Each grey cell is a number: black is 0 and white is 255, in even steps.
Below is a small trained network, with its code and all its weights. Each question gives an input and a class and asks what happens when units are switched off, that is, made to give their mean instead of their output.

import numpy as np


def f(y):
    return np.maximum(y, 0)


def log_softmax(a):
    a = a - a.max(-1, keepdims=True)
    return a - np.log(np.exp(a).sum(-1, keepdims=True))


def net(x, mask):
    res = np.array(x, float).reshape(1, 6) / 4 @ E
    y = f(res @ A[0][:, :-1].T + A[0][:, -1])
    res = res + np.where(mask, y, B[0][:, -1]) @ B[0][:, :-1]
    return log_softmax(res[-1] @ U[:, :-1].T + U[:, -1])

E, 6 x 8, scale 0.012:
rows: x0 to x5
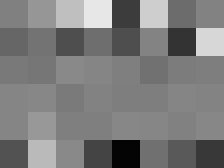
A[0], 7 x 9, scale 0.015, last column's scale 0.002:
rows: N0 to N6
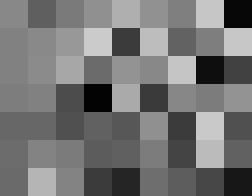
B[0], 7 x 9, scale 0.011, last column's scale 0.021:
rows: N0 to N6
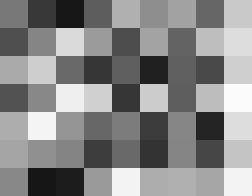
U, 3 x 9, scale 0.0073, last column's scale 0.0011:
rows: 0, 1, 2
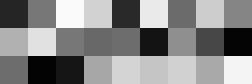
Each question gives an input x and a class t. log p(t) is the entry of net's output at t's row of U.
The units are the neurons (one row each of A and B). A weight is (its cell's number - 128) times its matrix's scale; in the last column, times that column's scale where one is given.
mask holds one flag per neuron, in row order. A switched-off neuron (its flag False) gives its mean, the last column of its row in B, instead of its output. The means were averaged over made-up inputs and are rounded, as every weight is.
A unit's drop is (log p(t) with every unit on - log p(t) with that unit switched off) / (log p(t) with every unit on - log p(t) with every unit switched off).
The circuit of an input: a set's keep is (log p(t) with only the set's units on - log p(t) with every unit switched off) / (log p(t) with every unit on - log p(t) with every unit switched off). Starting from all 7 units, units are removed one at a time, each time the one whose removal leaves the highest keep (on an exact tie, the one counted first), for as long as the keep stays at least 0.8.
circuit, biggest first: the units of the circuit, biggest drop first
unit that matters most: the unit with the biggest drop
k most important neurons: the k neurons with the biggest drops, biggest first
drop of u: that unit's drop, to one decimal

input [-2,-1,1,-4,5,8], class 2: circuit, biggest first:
[N6]
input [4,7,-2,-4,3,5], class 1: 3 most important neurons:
[N4; N3; N5]
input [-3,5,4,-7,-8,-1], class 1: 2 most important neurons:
[N4; N1]
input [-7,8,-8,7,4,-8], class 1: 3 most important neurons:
[N4; N6; N1]
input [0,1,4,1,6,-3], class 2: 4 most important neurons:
[N3; N4; N2; N1]
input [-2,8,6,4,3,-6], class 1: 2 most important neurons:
[N4; N6]
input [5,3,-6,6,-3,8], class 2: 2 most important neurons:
[N6; N3]
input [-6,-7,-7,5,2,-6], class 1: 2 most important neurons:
[N2; N6]
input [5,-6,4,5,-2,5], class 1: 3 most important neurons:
[N2; N3; N0]
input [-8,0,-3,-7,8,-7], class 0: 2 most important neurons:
[N3; N6]
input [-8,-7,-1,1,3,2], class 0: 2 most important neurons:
[N3; N4]
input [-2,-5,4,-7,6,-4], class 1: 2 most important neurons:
[N6; N2]
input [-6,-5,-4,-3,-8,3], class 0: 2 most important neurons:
[N3; N4]
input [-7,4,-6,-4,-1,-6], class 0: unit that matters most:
N3
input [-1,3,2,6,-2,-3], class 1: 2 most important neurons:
[N6; N3]
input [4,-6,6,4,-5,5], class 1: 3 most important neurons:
[N2; N3; N0]
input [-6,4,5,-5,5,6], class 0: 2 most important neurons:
[N3; N0]
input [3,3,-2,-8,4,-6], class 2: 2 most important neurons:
[N3; N0]
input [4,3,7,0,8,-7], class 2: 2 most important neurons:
[N0; N3]
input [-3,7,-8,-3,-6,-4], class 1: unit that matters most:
N4
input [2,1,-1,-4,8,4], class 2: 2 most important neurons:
[N3; N6]
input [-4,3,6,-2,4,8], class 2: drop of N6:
2.2
